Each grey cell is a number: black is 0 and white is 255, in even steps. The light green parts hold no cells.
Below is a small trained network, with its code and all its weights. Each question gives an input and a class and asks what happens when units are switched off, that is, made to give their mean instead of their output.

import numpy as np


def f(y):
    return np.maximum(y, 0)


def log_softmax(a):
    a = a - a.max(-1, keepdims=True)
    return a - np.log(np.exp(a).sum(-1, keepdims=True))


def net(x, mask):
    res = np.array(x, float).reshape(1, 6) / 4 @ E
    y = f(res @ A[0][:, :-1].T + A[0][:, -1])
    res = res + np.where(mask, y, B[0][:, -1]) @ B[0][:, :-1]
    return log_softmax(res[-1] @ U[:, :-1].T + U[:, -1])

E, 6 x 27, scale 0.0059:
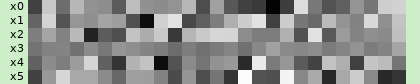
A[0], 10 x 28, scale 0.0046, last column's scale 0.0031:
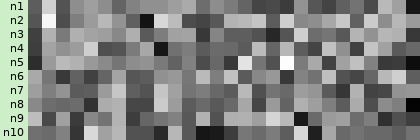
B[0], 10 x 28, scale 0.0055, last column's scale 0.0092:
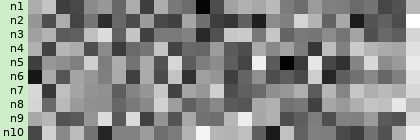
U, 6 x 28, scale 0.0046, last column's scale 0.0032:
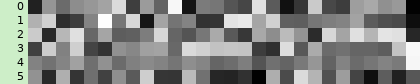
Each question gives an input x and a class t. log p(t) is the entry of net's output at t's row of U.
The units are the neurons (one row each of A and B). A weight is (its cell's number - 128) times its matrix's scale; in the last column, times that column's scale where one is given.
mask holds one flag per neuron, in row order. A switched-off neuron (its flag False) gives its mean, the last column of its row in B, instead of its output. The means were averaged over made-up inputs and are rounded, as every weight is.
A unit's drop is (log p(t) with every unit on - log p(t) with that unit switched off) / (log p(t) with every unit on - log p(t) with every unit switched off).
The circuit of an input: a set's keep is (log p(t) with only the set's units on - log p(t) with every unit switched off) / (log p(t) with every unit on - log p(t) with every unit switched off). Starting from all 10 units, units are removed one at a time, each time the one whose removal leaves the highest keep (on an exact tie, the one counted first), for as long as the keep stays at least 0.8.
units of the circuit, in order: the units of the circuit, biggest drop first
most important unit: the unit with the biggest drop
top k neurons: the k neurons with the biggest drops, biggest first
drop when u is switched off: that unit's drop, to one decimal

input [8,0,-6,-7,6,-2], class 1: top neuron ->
[n3]
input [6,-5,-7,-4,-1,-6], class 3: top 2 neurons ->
[n10; n5]
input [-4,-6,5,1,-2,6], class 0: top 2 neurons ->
[n5; n2]
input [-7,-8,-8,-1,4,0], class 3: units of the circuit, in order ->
[n10; n2]
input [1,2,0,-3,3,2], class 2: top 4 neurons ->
[n10; n6; n4; n9]
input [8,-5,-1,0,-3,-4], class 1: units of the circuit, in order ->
[n1; n3]
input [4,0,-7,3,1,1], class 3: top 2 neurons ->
[n10; n9]
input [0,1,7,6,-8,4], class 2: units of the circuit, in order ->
[n7; n8]
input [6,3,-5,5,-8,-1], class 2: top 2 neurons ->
[n7; n8]
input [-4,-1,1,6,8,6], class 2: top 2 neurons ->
[n4; n6]
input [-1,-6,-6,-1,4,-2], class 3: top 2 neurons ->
[n10; n2]
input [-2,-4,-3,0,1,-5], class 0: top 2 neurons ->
[n2; n6]
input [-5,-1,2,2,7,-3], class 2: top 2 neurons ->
[n4; n3]
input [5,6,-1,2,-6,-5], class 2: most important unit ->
n8
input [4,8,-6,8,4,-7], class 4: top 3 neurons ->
[n2; n5; n10]
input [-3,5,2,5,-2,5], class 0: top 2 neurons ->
[n5; n10]
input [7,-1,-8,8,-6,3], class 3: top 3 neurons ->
[n10; n9; n7]
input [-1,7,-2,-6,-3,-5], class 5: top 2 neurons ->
[n2; n5]
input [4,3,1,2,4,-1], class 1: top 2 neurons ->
[n3; n7]
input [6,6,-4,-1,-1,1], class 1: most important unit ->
n3
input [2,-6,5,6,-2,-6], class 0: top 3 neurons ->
[n2; n6; n10]
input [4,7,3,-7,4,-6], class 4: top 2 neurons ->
[n2; n5]
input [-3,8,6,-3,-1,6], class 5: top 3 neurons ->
[n2; n10; n6]
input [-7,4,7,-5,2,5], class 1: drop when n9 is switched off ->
1.4
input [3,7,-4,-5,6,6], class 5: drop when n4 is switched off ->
-0.1
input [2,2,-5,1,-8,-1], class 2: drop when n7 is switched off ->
0.3
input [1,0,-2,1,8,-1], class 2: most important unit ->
n4
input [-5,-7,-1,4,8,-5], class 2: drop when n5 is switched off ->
0.1
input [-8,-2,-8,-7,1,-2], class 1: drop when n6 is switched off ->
0.0
